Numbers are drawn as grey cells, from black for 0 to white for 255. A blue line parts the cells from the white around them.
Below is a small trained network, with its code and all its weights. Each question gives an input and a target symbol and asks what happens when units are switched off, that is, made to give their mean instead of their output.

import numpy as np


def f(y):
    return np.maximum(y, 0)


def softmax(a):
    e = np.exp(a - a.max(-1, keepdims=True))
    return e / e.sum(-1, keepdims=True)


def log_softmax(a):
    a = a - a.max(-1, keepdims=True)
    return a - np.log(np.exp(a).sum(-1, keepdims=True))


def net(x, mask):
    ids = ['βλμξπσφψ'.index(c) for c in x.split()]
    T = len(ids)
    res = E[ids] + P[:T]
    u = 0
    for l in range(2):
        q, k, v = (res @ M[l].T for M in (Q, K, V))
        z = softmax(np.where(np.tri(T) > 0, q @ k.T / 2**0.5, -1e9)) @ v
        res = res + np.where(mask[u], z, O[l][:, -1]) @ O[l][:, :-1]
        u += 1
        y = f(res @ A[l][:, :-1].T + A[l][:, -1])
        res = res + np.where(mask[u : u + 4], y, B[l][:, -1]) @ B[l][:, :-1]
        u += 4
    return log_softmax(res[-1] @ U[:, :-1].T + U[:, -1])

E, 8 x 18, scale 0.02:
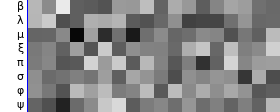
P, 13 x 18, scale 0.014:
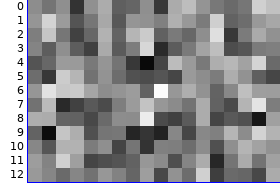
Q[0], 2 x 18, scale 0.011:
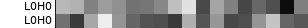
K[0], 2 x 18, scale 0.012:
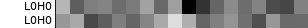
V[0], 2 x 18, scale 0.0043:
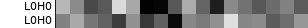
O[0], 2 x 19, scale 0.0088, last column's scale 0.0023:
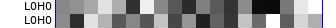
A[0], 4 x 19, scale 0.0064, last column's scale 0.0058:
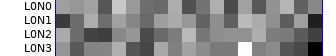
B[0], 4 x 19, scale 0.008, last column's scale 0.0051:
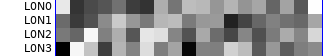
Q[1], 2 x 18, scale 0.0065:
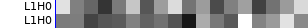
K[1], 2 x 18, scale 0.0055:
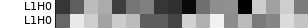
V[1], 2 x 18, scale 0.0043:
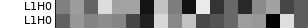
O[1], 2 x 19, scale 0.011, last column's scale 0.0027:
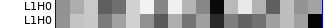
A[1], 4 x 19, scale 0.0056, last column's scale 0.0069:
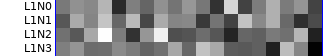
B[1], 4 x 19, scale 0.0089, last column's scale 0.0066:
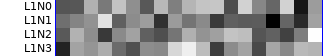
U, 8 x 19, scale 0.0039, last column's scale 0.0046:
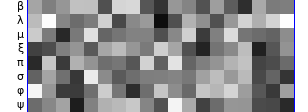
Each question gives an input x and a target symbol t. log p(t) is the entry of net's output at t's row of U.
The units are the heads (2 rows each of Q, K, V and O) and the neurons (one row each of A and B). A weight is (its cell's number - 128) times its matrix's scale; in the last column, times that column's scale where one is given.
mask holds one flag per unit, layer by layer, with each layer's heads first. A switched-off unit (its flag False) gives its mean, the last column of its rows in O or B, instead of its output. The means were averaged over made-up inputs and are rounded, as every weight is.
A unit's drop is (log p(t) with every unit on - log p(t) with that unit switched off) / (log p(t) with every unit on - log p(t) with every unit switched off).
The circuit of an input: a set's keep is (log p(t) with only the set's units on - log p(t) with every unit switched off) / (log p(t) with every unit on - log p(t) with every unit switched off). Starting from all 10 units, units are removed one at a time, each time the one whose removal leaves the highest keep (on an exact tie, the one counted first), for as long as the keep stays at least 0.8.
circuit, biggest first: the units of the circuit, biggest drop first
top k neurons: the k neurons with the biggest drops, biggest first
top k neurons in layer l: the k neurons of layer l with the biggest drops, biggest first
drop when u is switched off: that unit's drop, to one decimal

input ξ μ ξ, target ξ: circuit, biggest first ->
[L0H0 L1N1 L0N1]
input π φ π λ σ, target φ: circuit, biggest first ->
[L1H0 L0H0]
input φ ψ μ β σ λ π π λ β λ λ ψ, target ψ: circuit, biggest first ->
[L0N2 L0H0]
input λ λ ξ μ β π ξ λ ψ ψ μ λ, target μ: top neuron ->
[L1N2]
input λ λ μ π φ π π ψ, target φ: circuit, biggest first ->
[L1H0 L0N2]
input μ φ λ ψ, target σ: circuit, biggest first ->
[L1N2 L0H0 L1H0]
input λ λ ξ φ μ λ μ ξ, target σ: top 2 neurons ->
[L1N2 L1N0]
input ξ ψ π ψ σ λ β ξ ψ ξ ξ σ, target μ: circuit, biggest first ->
[L1H0 L0H0 L0N0]
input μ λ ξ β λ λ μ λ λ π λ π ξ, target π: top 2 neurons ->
[L1N3 L1N0]
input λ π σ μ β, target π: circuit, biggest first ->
[L0H0 L1N3 L1H0]
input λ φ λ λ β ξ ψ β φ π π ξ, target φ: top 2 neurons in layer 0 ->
[L0N1 L0N2]
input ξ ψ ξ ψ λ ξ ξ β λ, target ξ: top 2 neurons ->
[L0N0 L1N1]
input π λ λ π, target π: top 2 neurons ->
[L1N3 L0N0]
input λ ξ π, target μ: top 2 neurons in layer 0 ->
[L0N0 L0N1]
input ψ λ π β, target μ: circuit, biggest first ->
[L1H0 L0N0]
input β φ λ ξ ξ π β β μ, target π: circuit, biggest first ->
[L0H0 L1N3]
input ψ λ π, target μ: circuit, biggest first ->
[L1H0]
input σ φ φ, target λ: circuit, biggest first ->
[L1H0 L0N0]
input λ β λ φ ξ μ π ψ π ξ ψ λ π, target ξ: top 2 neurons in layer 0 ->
[L0N1 L0N0]
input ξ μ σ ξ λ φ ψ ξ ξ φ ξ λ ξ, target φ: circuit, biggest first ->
[L1H0]
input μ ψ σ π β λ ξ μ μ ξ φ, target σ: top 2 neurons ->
[L1N2 L0N0]
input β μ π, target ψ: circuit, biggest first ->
[L0N2 L0H0]
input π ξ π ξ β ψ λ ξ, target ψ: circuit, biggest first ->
[L0H0 L0N2]
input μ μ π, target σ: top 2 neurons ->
[L1N2 L1N3]
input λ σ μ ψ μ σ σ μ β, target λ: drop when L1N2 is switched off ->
0.0
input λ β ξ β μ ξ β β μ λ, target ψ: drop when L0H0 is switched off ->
1.2
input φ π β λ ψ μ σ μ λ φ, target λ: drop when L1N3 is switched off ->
0.1
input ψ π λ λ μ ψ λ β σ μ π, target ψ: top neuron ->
[L0N2]
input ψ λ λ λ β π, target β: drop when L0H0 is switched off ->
1.2
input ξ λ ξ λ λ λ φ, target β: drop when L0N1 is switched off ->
0.0
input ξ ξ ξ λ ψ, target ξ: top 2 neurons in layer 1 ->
[L1N1 L1N2]
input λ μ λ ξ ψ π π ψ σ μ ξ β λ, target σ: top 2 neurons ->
[L1N2 L0N0]
